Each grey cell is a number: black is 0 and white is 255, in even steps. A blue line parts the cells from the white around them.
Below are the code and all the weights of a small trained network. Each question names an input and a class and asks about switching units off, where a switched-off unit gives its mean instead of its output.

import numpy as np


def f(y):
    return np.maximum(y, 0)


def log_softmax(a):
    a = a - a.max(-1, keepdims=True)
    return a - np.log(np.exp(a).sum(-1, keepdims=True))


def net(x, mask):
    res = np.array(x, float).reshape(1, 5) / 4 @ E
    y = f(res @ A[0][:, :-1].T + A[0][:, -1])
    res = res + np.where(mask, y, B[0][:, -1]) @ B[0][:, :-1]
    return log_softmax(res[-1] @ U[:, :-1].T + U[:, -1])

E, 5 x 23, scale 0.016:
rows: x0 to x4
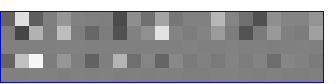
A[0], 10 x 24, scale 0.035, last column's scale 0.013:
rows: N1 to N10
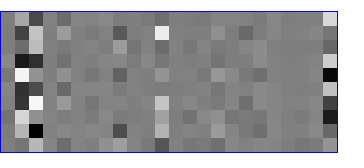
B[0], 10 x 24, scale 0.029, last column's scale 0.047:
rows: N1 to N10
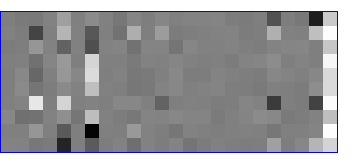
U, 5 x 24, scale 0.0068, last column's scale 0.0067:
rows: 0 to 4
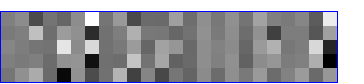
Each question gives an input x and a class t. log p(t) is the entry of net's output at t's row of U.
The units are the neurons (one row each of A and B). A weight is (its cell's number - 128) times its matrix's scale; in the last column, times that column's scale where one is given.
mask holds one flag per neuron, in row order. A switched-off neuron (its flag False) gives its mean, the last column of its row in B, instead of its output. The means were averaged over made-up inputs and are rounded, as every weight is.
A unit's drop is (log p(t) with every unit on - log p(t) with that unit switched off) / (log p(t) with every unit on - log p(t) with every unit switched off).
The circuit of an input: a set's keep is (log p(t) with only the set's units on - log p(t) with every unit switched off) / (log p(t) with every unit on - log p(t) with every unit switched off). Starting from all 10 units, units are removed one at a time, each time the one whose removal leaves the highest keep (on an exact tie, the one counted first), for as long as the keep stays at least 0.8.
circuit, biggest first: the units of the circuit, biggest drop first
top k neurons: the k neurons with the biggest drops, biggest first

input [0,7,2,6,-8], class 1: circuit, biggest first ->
N7
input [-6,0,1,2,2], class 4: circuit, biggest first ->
N10, N2
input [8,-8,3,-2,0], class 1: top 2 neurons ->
N9, N1
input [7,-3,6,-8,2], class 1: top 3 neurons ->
N9, N1, N2
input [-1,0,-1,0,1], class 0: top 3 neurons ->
N9, N2, N7
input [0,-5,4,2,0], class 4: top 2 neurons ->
N2, N4
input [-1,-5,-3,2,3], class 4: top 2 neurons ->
N2, N7
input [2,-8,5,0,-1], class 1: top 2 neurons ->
N4, N1
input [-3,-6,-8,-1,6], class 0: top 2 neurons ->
N9, N2
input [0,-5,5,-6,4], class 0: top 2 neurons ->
N4, N7
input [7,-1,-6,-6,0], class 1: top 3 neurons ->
N9, N2, N1
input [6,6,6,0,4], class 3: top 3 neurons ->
N9, N4, N2
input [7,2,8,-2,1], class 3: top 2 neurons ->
N9, N7
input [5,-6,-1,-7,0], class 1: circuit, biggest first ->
N1
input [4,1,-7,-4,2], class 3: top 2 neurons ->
N7, N9
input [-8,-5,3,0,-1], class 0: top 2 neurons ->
N9, N4
